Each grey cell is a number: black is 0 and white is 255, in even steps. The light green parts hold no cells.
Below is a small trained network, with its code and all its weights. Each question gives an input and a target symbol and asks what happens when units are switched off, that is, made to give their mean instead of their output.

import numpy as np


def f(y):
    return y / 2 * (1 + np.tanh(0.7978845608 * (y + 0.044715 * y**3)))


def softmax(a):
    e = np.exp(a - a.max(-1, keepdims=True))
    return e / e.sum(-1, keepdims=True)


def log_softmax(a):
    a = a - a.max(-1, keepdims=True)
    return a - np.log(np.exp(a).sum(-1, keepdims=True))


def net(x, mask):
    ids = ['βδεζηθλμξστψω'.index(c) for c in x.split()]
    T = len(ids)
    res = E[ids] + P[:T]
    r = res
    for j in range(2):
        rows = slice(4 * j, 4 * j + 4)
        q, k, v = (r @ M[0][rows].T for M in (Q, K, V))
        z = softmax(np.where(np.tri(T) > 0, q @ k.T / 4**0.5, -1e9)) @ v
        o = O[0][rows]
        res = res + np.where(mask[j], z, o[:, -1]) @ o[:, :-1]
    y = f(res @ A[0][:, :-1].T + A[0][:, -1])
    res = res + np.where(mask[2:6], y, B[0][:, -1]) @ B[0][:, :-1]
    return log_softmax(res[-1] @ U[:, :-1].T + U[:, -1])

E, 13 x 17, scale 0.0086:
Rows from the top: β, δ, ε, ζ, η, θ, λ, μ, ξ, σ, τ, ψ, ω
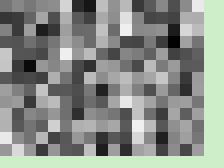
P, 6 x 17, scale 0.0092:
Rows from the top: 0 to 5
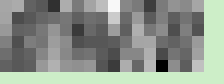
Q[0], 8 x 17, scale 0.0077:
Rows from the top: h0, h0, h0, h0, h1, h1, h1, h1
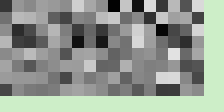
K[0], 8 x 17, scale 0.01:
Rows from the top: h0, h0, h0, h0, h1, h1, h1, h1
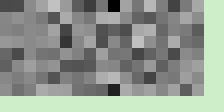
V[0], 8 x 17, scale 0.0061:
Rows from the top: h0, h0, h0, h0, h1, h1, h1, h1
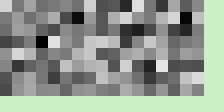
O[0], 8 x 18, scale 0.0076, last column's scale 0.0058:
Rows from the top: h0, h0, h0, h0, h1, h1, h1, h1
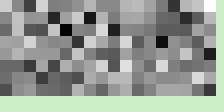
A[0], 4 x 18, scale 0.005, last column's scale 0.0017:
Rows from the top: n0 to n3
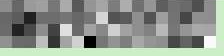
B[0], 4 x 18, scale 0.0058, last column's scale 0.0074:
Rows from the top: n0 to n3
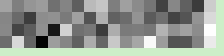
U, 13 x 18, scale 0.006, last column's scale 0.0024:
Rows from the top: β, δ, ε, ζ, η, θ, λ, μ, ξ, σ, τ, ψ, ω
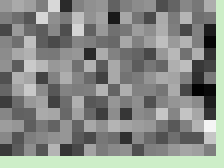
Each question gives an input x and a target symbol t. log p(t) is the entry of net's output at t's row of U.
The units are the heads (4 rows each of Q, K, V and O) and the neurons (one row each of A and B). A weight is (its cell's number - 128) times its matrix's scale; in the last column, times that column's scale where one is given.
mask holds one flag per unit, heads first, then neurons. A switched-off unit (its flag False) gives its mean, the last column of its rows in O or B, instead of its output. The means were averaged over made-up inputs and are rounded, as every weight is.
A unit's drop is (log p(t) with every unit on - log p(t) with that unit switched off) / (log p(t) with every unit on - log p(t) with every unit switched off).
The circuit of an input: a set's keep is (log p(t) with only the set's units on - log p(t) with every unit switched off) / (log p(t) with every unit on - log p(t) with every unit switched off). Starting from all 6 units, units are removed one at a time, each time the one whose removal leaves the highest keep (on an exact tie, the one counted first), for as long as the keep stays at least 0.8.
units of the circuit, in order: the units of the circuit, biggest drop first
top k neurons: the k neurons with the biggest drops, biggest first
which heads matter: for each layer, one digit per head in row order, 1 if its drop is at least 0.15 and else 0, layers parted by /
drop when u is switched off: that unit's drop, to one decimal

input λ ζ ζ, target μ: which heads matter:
10
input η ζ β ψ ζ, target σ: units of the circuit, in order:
(h0, h1)
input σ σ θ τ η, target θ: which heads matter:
10
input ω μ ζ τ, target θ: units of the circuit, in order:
(h0, n3, h1)
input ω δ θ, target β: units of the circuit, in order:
(h1, h0, n2)
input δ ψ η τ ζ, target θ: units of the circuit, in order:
(h0, h1)
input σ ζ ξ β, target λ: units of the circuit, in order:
(h0, n3, h1)
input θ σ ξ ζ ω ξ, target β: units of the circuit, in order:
(h1, n2)
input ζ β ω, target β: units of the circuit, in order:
(n2, h0)
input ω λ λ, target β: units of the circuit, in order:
(h0, h1, n2)
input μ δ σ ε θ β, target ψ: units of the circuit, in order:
(h1, h0)
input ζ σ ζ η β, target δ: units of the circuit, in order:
(h1, h0, n3)
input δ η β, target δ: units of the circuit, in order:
(h0, h1, n3)
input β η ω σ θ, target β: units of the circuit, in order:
(h1, n2, h0)
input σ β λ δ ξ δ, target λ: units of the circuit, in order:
(h0, n3, h1)
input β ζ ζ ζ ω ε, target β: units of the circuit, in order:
(h1, n2)
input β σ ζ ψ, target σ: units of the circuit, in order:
(h0)
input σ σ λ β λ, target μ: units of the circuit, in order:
(h0, n0)
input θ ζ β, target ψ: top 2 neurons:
(n3, n1)
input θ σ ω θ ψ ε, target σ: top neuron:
(n0)
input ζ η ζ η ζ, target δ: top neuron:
(n3)
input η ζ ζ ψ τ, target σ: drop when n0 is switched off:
0.1
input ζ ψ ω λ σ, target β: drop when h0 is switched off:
0.3
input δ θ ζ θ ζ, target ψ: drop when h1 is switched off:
0.6
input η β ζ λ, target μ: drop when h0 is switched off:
0.9
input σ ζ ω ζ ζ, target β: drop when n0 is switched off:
0.0
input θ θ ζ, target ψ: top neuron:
(n1)
